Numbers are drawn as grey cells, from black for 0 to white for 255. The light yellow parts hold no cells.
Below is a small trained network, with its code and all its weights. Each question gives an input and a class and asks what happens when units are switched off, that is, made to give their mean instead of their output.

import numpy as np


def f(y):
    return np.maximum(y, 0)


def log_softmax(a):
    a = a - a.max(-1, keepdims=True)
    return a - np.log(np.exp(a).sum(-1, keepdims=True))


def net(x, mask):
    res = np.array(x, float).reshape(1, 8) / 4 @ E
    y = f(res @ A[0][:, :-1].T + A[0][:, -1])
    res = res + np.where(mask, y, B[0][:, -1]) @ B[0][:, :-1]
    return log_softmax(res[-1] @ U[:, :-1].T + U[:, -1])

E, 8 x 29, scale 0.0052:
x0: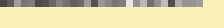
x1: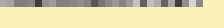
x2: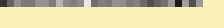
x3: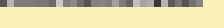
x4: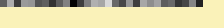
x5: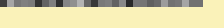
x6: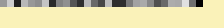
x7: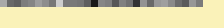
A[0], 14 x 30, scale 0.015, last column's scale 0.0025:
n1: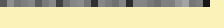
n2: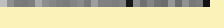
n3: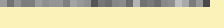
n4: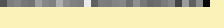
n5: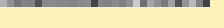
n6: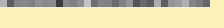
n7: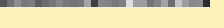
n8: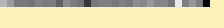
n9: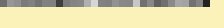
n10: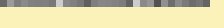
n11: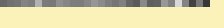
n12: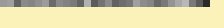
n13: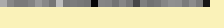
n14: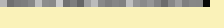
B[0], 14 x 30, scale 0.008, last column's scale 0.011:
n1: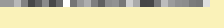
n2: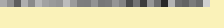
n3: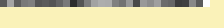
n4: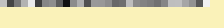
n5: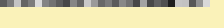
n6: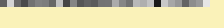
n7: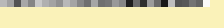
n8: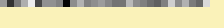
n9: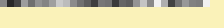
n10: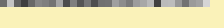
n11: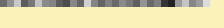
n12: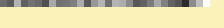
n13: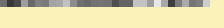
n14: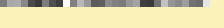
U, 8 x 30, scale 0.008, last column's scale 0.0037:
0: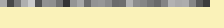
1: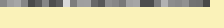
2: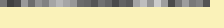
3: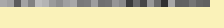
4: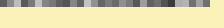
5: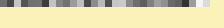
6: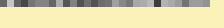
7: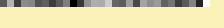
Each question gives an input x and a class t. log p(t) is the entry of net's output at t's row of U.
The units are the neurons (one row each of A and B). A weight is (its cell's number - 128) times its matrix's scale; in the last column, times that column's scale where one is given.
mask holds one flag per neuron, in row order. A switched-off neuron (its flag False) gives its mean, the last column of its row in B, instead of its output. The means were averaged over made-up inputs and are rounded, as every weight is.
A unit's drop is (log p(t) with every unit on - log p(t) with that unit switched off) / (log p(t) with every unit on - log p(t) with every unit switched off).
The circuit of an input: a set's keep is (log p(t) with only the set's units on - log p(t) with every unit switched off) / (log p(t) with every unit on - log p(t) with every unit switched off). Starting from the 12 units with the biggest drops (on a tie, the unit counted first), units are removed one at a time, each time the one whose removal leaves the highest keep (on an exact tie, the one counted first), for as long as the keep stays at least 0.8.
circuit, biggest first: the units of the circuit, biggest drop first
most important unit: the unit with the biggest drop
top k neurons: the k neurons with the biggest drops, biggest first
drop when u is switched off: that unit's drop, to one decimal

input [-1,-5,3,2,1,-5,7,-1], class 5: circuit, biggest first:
(n12)
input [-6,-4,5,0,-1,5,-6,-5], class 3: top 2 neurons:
(n12 n2)
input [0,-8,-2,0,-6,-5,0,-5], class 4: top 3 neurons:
(n11 n1 n13)
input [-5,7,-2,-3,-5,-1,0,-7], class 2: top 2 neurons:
(n9 n11)
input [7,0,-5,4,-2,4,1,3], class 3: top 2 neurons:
(n7 n4)
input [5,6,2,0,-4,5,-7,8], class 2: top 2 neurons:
(n13 n12)
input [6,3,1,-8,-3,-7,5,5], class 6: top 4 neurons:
(n6 n1 n9 n2)
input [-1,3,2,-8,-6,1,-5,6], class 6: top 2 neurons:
(n6 n9)
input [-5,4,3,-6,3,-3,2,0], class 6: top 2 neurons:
(n6 n7)
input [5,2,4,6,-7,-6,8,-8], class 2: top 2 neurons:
(n9 n1)
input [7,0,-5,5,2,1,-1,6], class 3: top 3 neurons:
(n7 n9 n4)
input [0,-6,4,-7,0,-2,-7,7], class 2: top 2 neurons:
(n13 n12)
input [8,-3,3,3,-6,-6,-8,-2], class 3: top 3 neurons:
(n7 n12 n1)
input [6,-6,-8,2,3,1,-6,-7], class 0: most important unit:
n8
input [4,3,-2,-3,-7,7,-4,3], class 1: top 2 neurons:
(n1 n12)
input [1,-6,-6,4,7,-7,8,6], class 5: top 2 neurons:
(n12 n3)
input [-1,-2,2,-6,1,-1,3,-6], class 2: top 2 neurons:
(n9 n10)
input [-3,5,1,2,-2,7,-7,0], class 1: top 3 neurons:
(n1 n12 n11)
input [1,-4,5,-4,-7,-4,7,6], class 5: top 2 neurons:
(n12 n9)
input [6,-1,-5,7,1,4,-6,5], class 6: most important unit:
n12
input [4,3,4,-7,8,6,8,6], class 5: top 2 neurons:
(n12 n3)
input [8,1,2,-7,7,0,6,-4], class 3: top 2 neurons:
(n7 n3)
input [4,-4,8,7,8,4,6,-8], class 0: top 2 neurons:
(n4 n3)
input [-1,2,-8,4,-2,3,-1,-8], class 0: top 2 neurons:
(n8 n13)
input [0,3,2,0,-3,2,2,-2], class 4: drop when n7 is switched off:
0.2
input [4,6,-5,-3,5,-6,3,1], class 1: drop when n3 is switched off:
0.5
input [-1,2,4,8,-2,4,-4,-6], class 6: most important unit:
n10
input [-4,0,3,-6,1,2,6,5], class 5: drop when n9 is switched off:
0.2
